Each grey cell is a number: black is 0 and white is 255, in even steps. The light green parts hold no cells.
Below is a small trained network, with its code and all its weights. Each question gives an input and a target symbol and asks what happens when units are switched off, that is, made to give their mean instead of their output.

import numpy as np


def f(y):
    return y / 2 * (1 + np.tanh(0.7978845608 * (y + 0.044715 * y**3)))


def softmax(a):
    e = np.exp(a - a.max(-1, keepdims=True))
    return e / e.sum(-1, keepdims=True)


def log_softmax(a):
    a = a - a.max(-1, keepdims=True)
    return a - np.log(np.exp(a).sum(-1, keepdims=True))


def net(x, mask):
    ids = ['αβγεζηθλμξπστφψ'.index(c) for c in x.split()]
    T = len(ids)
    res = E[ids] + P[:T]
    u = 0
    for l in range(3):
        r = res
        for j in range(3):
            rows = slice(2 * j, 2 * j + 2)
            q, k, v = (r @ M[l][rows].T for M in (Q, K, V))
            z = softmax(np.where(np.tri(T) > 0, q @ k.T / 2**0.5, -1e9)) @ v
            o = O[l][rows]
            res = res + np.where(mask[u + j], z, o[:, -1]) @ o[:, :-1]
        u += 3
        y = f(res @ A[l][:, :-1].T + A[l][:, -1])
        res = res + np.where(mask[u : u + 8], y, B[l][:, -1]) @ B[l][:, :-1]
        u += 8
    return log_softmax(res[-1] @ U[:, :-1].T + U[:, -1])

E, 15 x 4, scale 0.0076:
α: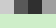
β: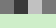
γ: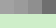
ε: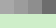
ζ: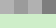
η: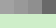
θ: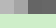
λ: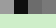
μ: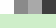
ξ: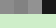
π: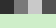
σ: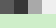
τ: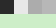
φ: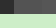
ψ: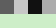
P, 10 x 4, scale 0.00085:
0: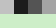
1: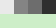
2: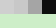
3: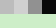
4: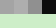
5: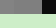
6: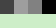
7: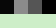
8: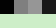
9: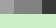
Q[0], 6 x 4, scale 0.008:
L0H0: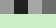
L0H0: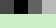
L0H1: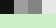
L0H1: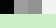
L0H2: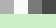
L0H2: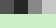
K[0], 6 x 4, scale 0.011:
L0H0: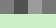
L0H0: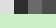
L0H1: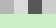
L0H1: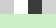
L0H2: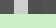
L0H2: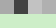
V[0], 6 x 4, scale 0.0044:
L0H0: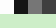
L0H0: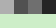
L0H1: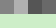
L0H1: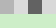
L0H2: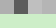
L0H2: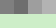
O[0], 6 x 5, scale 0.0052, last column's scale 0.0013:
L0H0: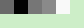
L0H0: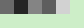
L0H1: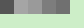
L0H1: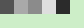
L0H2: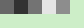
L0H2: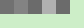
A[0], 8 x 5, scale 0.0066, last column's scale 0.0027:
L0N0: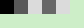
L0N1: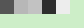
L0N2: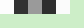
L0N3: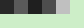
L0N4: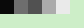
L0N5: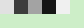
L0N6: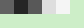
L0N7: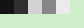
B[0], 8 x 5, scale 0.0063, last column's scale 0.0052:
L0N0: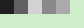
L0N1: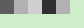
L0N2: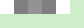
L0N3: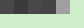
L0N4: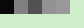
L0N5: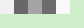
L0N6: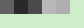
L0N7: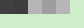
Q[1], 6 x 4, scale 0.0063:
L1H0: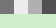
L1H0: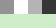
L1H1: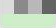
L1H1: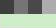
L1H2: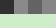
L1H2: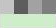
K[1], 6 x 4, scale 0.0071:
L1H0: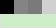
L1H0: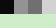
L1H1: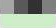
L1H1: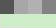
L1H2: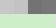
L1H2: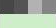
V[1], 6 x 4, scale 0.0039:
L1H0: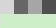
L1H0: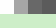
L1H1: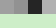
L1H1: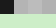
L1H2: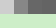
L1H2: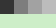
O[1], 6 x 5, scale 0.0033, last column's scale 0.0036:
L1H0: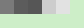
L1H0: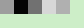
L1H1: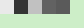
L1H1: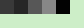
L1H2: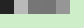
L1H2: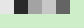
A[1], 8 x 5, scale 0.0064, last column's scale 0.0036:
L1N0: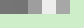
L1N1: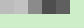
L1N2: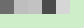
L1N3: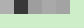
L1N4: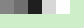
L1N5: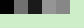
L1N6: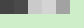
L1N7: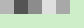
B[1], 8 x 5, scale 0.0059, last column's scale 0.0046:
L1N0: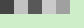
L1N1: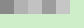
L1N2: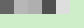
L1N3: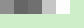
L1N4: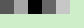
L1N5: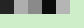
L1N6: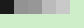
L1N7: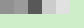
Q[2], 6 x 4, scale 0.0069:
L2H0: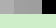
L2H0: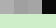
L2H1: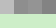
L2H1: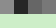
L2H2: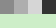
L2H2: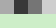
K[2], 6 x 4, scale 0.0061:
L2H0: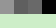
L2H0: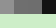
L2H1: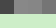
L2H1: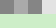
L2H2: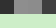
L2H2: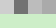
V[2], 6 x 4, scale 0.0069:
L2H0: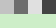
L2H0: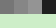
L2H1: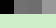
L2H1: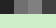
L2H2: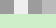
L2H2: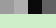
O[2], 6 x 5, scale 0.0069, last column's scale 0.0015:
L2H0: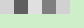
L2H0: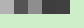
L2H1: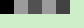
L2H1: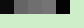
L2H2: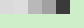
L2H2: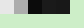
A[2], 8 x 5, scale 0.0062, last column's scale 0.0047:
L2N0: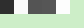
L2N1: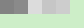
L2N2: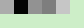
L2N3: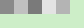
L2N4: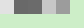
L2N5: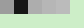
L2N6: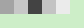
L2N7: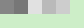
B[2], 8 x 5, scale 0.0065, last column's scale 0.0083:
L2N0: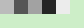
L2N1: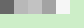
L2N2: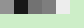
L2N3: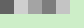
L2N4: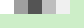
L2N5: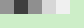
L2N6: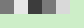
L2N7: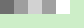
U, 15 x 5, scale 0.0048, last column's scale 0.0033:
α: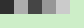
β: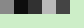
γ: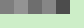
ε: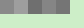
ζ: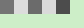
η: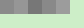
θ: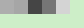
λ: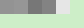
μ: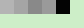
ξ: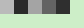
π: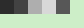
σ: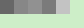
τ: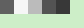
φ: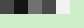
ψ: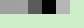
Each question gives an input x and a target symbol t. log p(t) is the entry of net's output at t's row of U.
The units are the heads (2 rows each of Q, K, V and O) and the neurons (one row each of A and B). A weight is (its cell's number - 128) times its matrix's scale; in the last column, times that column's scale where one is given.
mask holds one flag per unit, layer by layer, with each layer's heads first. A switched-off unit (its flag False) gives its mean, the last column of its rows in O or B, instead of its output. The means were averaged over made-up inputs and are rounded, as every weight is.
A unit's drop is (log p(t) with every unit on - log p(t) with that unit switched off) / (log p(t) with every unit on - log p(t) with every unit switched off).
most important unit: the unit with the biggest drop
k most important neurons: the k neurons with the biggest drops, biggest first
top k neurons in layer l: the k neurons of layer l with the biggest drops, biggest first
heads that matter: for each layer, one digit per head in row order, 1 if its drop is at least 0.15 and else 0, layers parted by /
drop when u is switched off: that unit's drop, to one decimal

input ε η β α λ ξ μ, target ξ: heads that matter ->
000 / 000 / 100
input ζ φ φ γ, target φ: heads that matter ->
000 / 000 / 011
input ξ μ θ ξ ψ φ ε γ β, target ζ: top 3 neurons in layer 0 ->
[L0N2 L0N5 L0N7]
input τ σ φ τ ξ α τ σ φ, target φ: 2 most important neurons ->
[L1N5 L2N0]
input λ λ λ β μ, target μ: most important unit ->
L0N2
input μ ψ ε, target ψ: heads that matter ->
000 / 000 / 001
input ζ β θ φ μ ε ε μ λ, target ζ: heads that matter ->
000 / 100 / 101
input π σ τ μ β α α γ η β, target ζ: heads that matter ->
000 / 100 / 001
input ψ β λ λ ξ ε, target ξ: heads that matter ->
010 / 100 / 100
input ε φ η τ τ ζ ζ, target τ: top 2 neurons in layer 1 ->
[L1N2 L1N4]
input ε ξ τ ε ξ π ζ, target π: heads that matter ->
000 / 000 / 111
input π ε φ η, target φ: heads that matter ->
000 / 010 / 011
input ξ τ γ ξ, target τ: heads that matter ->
100 / 100 / 001
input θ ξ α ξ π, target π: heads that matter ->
000 / 000 / 001
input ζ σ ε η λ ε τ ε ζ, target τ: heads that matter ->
100 / 100 / 001
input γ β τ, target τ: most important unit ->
L2H2
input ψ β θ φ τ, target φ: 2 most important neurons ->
[L1N5 L0N3]
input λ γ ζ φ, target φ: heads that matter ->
000 / 000 / 001
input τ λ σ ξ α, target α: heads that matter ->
000 / 000 / 110
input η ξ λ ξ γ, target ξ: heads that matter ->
000 / 000 / 110
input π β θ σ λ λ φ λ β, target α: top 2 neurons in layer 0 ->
[L0N6 L0N7]
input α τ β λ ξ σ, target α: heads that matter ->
000 / 000 / 100
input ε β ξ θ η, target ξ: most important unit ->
L2H0
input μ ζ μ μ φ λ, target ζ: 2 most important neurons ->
[L1N7 L0N2]
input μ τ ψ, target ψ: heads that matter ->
000 / 000 / 000
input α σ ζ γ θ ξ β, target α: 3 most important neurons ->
[L1N6 L1N0 L0N6]
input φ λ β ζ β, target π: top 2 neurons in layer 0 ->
[L0N7 L0N0]
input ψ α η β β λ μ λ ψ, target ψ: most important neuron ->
[L1N5]
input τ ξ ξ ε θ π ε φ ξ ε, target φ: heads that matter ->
000 / 110 / 011
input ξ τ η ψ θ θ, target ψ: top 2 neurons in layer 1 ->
[L1N5 L1N3]
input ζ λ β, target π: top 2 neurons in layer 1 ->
[L1N6 L1N4]
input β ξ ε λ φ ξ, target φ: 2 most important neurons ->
[L0N3 L1N5]
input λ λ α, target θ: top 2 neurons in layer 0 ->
[L0N1 L0N0]
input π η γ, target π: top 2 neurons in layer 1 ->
[L1N4 L1N7]
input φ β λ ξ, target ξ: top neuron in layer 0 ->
[L0N5]
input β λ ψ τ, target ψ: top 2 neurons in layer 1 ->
[L1N5 L1N4]
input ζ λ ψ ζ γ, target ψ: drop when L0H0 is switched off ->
0.1
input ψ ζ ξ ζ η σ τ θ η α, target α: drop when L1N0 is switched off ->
0.2
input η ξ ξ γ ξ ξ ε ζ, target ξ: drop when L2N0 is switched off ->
-0.1
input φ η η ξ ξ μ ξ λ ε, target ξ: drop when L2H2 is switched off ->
0.0
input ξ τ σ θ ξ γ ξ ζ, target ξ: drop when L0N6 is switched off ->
0.2
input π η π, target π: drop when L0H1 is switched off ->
0.0
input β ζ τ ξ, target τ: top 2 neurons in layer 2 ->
[L2N1 L2N7]
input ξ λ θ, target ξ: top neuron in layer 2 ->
[L2N2]
